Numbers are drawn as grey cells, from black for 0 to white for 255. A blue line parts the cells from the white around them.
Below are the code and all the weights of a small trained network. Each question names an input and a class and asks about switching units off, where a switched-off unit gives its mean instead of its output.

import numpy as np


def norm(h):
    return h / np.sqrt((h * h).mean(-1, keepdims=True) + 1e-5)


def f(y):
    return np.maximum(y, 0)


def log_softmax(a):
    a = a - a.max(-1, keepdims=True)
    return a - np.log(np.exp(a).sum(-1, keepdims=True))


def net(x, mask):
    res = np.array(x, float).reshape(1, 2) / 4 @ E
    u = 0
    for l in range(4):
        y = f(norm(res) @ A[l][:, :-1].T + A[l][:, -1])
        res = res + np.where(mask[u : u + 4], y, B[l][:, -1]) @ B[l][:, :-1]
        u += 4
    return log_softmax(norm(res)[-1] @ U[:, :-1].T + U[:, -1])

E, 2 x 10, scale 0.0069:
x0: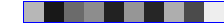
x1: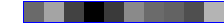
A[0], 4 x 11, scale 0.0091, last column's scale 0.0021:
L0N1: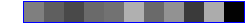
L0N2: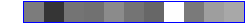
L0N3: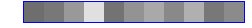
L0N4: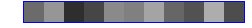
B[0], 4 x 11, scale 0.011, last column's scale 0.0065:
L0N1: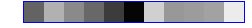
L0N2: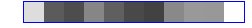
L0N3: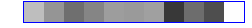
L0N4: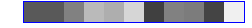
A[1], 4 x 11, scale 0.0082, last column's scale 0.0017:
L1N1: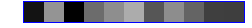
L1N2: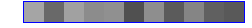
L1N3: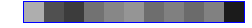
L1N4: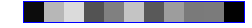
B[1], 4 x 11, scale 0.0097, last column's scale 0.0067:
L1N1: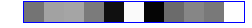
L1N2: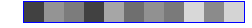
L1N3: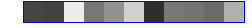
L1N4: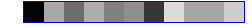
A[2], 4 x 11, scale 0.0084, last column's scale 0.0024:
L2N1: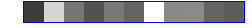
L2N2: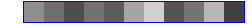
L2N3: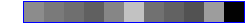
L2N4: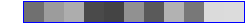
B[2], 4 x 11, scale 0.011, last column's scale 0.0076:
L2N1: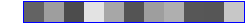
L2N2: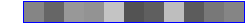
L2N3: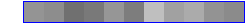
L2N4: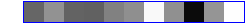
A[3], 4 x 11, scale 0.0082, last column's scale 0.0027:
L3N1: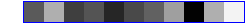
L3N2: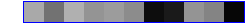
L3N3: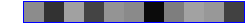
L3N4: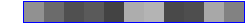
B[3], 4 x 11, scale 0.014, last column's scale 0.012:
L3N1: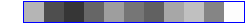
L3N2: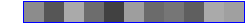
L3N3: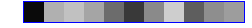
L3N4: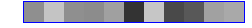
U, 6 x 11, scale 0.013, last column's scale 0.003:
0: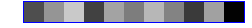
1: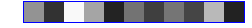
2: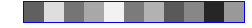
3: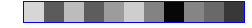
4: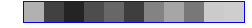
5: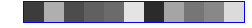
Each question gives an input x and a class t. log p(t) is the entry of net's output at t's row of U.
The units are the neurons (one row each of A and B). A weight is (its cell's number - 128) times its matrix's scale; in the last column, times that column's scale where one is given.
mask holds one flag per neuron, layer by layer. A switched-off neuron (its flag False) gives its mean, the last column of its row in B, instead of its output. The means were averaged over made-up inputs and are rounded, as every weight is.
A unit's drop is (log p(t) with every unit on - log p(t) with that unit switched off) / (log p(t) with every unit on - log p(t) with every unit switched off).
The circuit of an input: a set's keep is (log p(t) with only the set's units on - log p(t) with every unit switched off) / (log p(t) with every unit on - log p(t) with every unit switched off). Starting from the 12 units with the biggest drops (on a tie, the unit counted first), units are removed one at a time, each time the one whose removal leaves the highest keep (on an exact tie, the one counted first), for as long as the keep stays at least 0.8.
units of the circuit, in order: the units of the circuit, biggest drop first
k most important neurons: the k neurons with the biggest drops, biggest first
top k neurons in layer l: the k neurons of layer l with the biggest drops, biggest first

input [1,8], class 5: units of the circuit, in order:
(L0N4)
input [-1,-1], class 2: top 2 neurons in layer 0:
(L0N2, L0N4)
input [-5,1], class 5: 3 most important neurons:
(L0N1, L0N3, L1N1)
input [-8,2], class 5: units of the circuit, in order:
(L0N1, L0N3, L1N1)
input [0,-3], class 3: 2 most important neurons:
(L0N1, L0N3)
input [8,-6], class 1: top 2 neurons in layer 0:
(L0N2, L0N3)
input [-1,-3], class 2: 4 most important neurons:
(L0N2, L1N1, L0N4, L1N2)
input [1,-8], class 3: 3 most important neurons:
(L0N3, L0N1, L1N1)
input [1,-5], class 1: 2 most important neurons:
(L2N4, L0N1)
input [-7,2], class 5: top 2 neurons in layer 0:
(L0N1, L0N3)
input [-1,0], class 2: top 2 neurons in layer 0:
(L0N2, L0N4)
